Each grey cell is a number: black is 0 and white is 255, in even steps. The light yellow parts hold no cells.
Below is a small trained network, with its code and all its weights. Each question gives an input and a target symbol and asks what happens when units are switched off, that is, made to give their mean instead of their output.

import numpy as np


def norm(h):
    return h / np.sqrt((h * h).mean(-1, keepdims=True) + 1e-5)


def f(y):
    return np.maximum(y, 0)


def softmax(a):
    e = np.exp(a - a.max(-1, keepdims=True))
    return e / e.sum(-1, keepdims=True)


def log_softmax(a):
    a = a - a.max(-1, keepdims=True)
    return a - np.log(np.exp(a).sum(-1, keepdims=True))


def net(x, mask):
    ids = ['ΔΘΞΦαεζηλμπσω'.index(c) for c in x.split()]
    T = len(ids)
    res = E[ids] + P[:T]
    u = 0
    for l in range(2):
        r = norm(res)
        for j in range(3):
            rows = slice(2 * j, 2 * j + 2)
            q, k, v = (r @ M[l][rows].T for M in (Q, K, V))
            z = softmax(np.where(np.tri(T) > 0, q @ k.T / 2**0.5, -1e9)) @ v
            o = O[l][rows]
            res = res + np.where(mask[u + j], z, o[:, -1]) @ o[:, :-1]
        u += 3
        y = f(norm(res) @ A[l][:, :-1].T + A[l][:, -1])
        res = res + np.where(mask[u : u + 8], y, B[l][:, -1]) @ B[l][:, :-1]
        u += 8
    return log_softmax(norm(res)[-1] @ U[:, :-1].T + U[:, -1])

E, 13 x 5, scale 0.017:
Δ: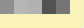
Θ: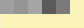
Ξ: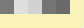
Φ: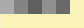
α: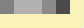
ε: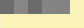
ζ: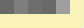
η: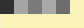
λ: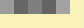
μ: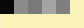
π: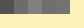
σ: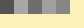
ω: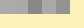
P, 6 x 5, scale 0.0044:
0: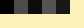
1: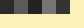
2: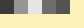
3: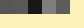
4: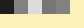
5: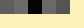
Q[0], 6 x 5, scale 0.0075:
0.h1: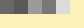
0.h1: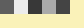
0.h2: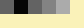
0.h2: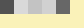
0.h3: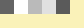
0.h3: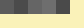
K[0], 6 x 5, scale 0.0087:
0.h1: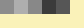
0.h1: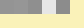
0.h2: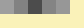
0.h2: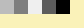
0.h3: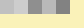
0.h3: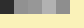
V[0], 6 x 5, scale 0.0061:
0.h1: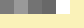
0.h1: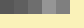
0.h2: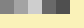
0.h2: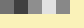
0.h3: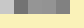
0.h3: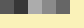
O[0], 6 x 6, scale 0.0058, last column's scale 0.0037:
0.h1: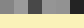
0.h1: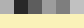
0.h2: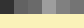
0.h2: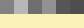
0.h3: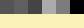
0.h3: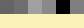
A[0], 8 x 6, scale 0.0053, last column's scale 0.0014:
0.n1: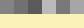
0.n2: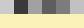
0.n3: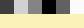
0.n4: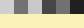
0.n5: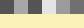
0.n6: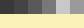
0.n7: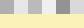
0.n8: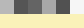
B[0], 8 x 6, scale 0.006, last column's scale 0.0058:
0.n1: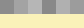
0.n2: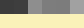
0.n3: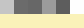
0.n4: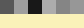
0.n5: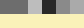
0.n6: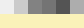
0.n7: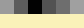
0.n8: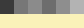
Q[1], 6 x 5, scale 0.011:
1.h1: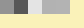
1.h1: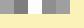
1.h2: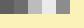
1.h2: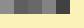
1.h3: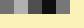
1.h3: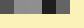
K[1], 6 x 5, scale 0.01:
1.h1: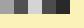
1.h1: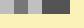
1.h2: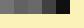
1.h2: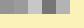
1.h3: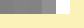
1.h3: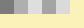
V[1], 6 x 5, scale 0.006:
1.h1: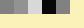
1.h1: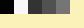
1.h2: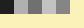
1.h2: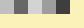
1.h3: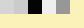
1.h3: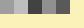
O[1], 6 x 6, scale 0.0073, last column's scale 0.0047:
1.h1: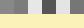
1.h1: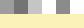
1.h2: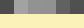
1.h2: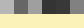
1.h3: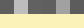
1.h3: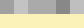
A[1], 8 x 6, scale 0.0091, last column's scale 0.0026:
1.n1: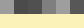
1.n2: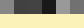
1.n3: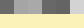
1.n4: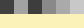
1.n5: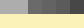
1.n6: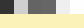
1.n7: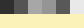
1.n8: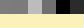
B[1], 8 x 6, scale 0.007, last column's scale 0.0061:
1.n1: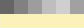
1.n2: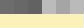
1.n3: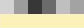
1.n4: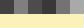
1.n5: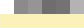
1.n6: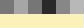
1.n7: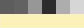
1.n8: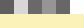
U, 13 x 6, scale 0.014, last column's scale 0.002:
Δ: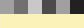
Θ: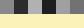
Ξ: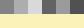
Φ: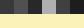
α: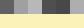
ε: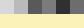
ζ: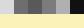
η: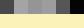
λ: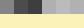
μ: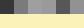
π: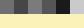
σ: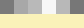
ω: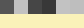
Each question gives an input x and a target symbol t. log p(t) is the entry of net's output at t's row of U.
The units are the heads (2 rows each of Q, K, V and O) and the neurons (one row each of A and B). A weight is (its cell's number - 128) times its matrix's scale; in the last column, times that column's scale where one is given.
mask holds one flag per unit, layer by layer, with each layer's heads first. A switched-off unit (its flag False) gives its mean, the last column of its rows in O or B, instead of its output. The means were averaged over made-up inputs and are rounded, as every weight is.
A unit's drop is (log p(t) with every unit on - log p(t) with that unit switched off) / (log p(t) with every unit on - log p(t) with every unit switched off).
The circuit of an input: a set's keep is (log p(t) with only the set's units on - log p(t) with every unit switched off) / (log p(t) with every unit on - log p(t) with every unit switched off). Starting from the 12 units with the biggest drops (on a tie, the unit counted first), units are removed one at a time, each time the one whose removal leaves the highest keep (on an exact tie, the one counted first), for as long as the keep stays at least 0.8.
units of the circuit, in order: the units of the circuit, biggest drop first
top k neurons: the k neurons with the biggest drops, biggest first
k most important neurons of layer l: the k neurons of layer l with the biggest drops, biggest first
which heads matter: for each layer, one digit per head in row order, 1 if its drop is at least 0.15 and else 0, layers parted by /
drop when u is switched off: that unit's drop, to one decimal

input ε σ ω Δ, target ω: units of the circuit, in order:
1.h3; 0.h3
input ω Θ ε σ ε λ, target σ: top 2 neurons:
0.n5; 0.n6
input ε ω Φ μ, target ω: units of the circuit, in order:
1.h3; 1.n6
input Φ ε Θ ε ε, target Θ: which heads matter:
010 / 101
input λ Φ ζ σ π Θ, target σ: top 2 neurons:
0.n4; 0.n5
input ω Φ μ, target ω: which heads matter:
001 / 010
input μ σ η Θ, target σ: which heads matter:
000 / 100
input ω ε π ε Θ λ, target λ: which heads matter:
010 / 000
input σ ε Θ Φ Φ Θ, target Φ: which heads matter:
011 / 001
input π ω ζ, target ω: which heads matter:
001 / 011
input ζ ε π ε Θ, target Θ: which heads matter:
010 / 101
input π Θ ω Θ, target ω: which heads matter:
000 / 011
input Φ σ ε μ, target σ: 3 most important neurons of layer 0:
0.n5; 0.n6; 0.n2
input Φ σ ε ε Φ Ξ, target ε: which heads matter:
000 / 000
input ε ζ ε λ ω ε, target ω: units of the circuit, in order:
1.h3
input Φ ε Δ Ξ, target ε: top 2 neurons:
0.n7; 0.n3
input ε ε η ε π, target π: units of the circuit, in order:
1.h3
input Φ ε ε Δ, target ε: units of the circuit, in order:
0.n4; 0.n3
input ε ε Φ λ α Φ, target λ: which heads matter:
100 / 011
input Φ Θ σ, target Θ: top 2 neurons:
1.n7; 0.n5
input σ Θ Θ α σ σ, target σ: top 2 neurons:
0.n6; 0.n5
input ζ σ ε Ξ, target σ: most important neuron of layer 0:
0.n7
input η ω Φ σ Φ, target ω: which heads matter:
001 / 011
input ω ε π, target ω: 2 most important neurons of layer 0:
0.n3; 0.n1
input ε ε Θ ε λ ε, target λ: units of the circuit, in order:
1.h3; 1.n1
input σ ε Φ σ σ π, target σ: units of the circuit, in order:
1.h1; 0.n5
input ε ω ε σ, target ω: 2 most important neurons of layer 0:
0.n6; 0.n5
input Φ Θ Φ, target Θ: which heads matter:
011 / 000
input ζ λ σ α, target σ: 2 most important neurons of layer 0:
0.n7; 0.n6
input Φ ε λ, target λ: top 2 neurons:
0.n4; 0.n2
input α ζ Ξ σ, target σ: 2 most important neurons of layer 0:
0.n5; 0.n6
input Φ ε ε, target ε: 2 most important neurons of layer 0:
0.n3; 0.n5
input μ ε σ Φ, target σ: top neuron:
0.n7
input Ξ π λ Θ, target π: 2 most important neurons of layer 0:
0.n2; 0.n6
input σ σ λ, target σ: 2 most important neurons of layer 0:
0.n4; 0.n2
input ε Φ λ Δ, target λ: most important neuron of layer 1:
1.n2
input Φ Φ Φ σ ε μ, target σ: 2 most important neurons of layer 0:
0.n5; 0.n6
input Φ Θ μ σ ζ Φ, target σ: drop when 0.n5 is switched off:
0.3
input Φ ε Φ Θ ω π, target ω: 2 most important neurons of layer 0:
0.n7; 0.n2
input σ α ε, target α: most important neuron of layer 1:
1.n7
